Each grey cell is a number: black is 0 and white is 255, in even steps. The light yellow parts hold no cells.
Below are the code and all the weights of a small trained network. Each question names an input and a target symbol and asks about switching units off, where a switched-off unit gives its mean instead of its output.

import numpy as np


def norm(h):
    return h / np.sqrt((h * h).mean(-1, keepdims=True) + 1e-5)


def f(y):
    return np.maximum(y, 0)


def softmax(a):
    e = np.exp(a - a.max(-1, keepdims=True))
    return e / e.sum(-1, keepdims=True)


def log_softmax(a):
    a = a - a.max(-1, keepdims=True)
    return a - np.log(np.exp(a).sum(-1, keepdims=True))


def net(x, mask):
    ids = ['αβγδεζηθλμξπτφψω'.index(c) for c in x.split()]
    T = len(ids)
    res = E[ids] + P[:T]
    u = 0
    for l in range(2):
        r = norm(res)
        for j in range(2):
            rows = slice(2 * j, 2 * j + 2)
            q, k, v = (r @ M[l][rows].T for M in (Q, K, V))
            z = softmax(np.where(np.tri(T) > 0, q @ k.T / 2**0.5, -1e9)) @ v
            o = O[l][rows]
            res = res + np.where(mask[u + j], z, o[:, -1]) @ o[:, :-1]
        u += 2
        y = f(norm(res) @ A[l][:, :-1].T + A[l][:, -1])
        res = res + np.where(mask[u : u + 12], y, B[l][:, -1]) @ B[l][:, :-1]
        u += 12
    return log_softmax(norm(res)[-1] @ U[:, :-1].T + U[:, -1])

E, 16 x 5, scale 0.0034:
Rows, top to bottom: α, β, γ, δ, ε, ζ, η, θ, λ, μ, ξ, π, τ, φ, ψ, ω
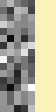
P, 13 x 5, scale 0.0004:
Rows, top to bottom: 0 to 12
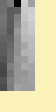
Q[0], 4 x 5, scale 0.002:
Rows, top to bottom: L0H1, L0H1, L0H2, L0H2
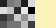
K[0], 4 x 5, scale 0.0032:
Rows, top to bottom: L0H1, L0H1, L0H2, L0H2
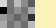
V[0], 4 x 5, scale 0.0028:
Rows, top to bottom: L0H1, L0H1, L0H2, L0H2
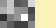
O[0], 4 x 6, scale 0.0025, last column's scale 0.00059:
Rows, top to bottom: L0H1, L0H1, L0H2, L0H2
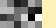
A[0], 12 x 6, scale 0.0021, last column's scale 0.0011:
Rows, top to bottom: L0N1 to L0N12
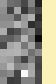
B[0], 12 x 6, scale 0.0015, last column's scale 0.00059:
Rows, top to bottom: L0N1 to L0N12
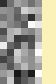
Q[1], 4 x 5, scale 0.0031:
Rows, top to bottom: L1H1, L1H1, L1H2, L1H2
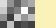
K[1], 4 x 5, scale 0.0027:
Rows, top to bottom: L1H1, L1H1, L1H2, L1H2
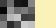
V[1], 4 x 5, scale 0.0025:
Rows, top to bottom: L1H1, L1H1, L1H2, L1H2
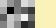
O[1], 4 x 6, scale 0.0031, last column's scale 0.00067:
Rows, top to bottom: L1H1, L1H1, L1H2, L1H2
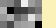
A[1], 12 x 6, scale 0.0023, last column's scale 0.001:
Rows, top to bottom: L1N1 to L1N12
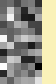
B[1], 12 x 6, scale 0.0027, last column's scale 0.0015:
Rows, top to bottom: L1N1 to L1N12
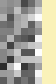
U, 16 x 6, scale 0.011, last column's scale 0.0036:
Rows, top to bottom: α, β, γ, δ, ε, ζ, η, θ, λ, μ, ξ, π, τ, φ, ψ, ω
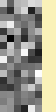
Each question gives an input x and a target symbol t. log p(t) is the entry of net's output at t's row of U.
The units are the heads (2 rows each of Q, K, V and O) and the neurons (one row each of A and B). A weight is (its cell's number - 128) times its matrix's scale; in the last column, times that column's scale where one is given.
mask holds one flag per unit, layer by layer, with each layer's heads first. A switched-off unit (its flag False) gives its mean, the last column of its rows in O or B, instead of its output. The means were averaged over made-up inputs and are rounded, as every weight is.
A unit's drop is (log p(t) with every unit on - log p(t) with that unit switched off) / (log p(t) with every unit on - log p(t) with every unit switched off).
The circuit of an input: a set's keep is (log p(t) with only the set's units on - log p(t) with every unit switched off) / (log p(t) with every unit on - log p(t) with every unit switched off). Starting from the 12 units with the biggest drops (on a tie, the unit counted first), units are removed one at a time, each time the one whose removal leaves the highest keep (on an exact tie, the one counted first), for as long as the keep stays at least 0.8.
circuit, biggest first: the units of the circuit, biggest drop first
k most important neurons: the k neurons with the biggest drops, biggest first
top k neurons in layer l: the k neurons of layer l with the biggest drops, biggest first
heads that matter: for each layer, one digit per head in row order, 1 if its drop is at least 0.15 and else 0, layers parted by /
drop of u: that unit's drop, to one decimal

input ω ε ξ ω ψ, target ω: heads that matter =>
11 / 10
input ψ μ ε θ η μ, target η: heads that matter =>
00 / 11
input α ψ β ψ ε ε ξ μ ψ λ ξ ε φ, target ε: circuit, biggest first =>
[L1N6 L1N3 L1N12]
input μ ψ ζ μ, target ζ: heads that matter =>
00 / 11
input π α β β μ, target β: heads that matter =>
11 / 10
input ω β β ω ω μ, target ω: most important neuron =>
[L1N3]
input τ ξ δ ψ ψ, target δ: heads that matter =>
01 / 11
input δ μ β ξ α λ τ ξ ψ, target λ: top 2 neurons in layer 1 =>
[L1N6 L1N3]
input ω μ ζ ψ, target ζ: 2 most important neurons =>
[L1N6 L1N3]
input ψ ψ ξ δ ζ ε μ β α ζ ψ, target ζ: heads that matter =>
00 / 11
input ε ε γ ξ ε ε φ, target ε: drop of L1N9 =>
0.1
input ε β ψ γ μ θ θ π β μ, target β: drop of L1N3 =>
0.2
